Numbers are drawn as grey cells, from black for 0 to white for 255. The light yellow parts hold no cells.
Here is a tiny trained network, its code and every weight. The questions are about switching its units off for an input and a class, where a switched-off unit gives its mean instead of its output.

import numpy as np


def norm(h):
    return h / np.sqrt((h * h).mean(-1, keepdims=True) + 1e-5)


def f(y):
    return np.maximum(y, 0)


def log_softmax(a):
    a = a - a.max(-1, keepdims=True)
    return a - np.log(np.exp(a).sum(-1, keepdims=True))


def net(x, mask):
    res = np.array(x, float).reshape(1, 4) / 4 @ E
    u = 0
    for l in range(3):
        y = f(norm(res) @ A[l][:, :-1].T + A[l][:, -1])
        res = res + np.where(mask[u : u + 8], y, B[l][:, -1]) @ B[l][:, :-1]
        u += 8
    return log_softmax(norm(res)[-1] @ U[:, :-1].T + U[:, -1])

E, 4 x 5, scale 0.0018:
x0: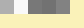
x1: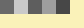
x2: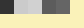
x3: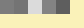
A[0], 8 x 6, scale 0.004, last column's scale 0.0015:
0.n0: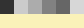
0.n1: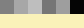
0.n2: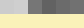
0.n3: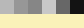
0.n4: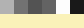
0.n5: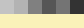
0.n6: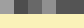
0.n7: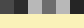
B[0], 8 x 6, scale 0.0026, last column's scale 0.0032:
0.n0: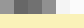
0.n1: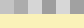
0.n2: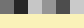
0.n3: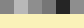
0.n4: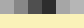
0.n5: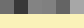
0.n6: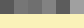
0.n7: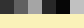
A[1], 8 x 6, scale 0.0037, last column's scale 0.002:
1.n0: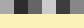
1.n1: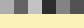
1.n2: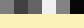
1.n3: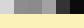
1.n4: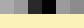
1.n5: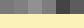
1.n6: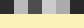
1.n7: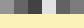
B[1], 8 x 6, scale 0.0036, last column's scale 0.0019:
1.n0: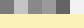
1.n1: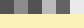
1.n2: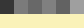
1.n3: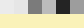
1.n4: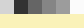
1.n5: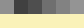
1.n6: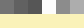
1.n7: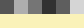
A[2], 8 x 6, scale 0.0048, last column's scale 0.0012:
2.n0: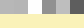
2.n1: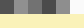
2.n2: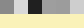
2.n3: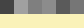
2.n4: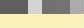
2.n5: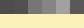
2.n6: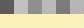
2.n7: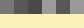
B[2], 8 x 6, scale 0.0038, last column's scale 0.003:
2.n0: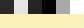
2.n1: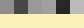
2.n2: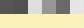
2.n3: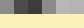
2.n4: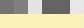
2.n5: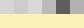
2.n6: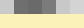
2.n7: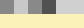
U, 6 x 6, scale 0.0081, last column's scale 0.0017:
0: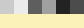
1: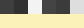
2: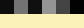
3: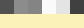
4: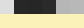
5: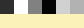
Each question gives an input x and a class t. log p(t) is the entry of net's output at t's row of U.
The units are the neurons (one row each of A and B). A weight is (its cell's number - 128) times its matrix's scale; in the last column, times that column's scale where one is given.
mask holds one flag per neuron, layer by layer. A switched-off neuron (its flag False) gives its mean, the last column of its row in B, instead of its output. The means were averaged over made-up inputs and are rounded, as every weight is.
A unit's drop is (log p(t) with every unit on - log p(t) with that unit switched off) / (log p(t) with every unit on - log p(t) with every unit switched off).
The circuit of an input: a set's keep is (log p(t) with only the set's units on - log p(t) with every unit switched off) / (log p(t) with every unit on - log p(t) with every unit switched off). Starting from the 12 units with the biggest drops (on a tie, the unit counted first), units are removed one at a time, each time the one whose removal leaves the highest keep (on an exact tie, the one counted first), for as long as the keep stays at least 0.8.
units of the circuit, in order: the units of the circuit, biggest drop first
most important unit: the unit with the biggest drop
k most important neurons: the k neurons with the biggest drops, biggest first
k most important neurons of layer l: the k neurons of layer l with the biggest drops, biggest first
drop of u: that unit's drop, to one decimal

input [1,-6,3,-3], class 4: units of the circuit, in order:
(0.n4, 1.n4)
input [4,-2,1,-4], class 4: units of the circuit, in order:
(1.n4)
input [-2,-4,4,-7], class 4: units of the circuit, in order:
(1.n4, 0.n4)
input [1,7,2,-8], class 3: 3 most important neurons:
(1.n6, 2.n2, 2.n0)
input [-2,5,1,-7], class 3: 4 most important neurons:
(1.n6, 2.n0, 2.n2, 2.n7)
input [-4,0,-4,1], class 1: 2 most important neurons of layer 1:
(1.n1, 1.n3)
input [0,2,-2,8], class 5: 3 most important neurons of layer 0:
(0.n7, 0.n4, 0.n5)
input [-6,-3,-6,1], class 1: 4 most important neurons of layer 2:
(2.n0, 2.n6, 2.n5, 2.n3)
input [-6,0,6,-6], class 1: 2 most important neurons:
(0.n7, 2.n0)
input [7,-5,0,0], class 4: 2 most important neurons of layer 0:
(0.n4, 0.n5)
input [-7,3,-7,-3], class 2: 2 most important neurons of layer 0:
(0.n0, 0.n6)
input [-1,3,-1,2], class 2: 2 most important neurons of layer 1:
(1.n7, 1.n2)
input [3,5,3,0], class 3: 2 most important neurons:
(1.n6, 0.n7)
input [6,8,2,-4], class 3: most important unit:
2.n2
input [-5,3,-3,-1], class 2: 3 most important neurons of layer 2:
(2.n0, 2.n3, 2.n4)
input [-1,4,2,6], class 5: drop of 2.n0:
0.2
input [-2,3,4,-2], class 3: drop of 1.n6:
0.1
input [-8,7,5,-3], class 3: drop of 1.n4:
0.0
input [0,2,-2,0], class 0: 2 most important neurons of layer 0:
(0.n0, 0.n3)
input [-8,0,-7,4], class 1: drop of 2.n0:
0.2
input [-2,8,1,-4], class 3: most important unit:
1.n6
